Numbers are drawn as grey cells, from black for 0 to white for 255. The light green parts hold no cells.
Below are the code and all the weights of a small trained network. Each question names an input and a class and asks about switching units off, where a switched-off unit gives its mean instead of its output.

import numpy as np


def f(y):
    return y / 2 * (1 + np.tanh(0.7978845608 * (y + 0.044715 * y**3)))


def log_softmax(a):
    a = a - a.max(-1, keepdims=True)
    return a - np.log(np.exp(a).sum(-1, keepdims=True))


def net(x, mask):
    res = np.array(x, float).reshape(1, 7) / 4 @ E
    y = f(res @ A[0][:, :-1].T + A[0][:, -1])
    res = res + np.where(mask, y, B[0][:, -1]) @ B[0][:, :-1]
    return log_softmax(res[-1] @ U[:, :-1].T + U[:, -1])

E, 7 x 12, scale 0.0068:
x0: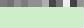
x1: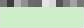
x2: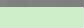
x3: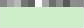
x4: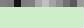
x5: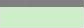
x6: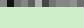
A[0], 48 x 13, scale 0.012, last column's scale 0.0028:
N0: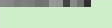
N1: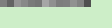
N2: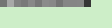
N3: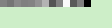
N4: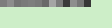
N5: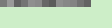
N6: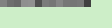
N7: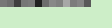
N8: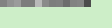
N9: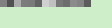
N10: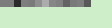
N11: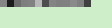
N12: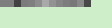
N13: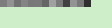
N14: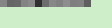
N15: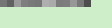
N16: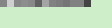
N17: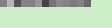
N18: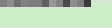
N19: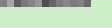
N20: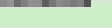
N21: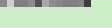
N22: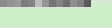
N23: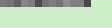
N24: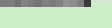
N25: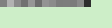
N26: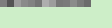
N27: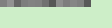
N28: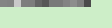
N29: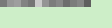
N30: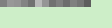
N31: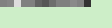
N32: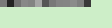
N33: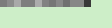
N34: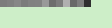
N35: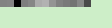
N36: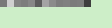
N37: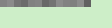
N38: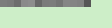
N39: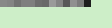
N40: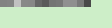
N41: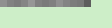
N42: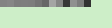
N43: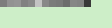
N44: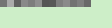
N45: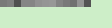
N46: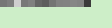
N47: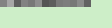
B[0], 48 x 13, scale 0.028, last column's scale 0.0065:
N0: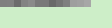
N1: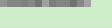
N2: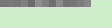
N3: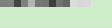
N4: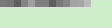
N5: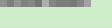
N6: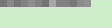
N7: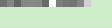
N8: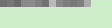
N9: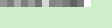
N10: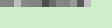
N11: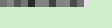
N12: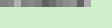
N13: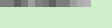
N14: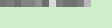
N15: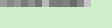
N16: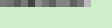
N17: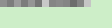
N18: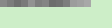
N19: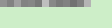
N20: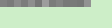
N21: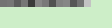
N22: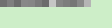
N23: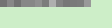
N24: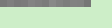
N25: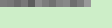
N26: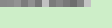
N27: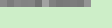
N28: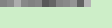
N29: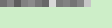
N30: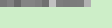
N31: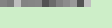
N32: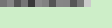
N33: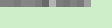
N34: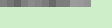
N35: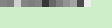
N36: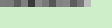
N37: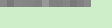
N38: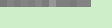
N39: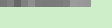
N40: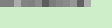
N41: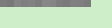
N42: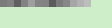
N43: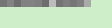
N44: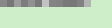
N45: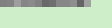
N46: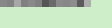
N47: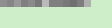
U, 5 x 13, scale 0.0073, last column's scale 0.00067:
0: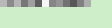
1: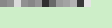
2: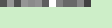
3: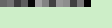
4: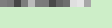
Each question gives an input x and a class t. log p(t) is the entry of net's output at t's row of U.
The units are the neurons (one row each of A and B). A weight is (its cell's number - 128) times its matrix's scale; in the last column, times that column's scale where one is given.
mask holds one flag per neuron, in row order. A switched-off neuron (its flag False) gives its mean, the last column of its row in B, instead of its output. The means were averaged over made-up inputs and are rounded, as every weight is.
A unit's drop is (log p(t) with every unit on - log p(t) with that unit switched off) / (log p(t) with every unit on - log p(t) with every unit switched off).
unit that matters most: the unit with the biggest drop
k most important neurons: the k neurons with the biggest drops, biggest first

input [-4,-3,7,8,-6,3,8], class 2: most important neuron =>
[N29]
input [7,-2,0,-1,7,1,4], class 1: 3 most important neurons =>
[N35 N10 N12]
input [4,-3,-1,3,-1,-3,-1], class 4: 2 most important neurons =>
[N3 N9]
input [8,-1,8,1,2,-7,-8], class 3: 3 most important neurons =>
[N21 N36 N16]
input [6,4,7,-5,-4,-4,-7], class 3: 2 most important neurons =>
[N21 N36]
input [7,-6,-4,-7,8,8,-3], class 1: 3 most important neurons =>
[N35 N10 N12]
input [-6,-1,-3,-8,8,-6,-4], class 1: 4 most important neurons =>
[N35 N10 N12 N45]
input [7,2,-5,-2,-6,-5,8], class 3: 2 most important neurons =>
[N11 N32]
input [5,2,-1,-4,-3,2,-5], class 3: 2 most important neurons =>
[N21 N36]
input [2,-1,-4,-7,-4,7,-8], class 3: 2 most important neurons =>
[N21 N36]
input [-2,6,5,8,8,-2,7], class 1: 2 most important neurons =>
[N35 N10]
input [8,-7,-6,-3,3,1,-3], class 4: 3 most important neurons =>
[N3 N9 N34]
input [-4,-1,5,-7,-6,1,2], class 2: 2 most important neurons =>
[N7 N14]
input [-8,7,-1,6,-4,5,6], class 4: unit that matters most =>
N42
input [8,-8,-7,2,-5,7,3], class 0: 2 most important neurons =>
[N44 N19]
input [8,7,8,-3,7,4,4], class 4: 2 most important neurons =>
[N3 N34]
